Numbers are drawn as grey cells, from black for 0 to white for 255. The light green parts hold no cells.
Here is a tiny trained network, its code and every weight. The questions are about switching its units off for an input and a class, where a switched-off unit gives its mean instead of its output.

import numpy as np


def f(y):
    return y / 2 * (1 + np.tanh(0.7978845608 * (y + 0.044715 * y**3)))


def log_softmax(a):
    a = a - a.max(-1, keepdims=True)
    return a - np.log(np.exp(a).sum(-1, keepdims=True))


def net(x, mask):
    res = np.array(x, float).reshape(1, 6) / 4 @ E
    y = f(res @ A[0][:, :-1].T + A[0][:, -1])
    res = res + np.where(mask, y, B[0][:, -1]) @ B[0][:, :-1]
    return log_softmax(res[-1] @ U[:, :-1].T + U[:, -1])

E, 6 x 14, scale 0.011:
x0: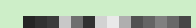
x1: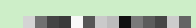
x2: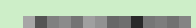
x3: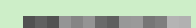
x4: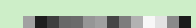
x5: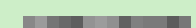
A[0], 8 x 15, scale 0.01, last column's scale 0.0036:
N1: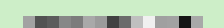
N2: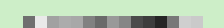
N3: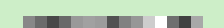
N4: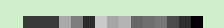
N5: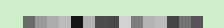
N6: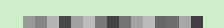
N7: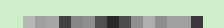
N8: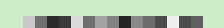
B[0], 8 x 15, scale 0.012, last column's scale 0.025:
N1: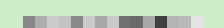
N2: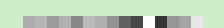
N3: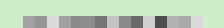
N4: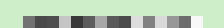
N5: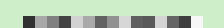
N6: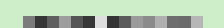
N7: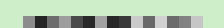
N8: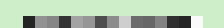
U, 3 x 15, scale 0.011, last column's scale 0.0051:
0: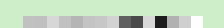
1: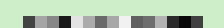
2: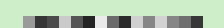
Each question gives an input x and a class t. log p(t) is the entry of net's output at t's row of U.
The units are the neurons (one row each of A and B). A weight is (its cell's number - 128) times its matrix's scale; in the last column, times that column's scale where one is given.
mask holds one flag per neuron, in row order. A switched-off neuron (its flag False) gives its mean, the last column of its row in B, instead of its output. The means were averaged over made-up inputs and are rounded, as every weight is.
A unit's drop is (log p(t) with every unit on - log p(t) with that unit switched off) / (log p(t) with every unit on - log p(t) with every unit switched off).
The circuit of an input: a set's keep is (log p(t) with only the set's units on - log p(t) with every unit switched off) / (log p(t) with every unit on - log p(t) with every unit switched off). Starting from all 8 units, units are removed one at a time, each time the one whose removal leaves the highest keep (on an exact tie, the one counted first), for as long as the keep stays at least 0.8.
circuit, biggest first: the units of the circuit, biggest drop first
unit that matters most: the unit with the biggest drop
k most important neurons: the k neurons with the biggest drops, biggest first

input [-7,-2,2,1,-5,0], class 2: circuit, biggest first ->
(N7)
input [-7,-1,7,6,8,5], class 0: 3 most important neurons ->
(N1, N3, N4)
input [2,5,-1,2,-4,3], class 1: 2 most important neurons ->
(N8, N1)
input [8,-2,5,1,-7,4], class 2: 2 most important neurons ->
(N4, N1)
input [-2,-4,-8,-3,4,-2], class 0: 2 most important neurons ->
(N8, N1)
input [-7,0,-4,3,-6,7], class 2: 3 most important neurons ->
(N7, N6, N1)
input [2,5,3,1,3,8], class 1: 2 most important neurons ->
(N8, N2)
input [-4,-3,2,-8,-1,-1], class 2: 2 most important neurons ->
(N8, N7)
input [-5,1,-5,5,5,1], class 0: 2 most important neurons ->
(N1, N4)
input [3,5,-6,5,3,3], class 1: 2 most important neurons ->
(N8, N2)
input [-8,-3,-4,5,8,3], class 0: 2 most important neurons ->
(N1, N3)
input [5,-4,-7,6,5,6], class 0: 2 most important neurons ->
(N3, N1)
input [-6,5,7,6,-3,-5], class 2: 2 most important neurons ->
(N7, N5)
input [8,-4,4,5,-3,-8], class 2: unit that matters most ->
N4
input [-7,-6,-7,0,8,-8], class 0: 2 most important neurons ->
(N1, N3)
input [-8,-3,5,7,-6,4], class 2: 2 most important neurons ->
(N7, N6)
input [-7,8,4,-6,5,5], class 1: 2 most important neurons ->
(N8, N4)
